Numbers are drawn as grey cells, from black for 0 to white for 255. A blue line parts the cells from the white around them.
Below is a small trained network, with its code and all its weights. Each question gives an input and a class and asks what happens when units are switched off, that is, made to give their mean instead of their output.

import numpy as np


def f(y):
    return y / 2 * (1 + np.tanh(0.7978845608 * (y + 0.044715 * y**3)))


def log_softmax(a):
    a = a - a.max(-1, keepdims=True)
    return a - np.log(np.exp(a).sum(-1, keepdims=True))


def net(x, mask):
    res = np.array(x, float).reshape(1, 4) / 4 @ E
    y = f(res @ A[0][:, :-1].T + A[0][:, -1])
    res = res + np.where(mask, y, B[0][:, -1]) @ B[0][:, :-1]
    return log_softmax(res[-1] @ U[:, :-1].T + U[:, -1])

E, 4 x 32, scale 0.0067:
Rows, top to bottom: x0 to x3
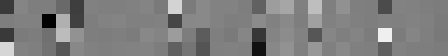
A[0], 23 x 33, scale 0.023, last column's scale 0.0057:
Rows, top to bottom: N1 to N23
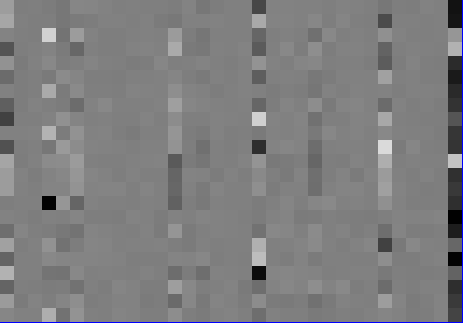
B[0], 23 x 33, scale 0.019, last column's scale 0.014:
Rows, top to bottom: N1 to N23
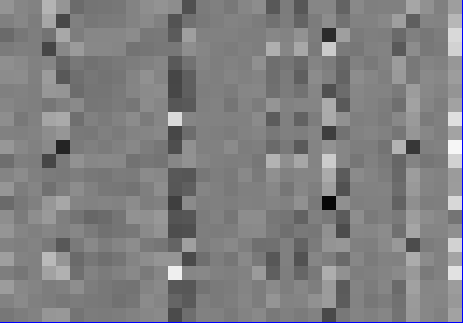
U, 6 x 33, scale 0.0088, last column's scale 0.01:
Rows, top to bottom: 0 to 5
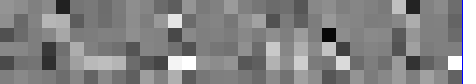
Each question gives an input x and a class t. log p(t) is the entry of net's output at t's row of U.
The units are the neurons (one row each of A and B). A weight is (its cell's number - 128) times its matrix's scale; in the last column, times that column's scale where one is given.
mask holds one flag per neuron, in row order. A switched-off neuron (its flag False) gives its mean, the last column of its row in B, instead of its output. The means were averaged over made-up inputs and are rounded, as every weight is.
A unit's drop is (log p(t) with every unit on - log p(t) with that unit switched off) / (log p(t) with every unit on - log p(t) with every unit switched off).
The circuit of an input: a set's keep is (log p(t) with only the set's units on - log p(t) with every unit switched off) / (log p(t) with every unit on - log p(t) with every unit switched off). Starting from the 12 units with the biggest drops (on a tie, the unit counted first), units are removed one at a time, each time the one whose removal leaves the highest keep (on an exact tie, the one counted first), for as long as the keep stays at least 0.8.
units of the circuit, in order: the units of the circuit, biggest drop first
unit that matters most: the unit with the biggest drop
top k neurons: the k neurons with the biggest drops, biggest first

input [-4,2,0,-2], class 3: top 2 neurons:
N3; N20
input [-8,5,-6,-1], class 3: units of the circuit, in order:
N12
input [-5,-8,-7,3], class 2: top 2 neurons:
N3; N11
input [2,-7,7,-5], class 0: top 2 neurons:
N11; N15
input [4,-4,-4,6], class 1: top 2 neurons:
N20; N11
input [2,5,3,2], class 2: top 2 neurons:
N15; N12
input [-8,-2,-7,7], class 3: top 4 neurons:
N12; N11; N13; N14
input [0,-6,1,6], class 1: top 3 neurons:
N20; N15; N1
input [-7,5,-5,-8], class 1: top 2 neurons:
N9; N19
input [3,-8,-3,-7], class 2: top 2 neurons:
N3; N20
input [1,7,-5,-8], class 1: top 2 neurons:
N9; N19
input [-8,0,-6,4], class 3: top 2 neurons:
N12; N11
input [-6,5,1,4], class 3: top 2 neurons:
N12; N3
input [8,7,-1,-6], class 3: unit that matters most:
N4
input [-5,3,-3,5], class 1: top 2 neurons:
N20; N4
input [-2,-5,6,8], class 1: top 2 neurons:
N20; N1
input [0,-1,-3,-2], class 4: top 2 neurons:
N11; N6
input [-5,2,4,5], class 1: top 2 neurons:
N20; N4
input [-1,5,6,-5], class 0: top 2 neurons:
N11; N20
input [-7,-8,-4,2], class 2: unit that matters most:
N3
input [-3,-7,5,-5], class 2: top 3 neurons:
N3; N20; N10
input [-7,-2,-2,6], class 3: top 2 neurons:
N12; N9
